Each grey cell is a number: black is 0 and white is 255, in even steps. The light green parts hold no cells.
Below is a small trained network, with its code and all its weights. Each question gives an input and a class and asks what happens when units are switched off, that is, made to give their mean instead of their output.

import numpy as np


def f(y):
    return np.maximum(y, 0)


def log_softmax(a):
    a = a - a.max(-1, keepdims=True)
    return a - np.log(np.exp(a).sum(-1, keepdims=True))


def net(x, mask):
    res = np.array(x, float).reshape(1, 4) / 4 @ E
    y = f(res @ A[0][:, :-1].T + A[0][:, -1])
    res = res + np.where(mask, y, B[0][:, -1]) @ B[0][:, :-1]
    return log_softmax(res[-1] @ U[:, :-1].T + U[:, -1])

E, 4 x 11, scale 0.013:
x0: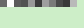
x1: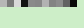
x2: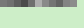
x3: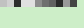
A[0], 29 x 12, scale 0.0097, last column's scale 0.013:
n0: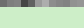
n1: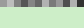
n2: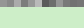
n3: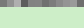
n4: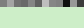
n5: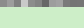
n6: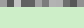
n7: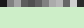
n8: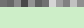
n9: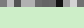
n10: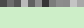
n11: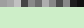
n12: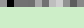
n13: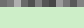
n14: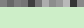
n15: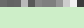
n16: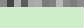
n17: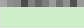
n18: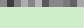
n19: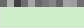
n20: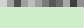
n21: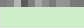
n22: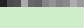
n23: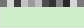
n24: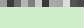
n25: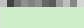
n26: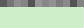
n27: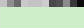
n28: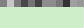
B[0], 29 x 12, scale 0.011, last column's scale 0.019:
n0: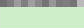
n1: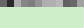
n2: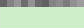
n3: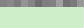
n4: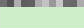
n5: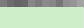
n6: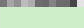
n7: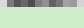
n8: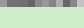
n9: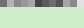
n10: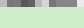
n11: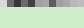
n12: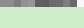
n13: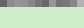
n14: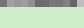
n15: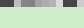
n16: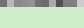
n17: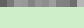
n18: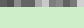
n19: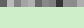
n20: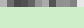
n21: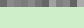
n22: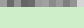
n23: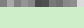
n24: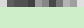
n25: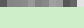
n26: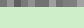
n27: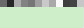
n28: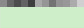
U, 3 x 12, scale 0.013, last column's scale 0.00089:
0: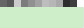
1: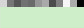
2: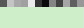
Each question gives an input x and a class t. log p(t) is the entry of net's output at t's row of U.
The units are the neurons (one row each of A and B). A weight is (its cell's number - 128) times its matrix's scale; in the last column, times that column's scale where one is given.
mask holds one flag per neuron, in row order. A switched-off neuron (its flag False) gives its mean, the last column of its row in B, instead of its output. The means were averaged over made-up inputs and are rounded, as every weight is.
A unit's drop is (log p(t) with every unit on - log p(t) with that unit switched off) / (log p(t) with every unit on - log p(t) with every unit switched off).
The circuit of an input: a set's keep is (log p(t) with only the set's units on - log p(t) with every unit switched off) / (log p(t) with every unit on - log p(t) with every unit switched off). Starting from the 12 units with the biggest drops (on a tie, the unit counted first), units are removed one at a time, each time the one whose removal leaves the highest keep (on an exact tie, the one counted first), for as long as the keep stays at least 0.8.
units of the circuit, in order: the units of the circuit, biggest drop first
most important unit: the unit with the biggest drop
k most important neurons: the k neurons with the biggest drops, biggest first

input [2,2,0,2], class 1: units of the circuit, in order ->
[n15]
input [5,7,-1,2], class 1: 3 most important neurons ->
[n11 n15 n28]
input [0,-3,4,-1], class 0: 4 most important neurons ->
[n24 n11 n20 n7]
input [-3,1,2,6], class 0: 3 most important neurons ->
[n27 n7 n11]
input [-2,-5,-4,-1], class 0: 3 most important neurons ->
[n15 n11 n20]
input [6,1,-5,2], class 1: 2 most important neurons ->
[n28 n6]
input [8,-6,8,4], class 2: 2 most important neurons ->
[n9 n23]
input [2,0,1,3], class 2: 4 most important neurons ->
[n24 n10 n11 n7]
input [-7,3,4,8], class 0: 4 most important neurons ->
[n27 n25 n7 n18]
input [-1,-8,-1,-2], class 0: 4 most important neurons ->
[n15 n11 n20 n28]
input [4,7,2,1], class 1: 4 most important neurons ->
[n11 n15 n27 n28]
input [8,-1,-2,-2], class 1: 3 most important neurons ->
[n28 n15 n27]
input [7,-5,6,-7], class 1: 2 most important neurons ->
[n7 n28]
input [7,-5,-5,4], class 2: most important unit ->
n9
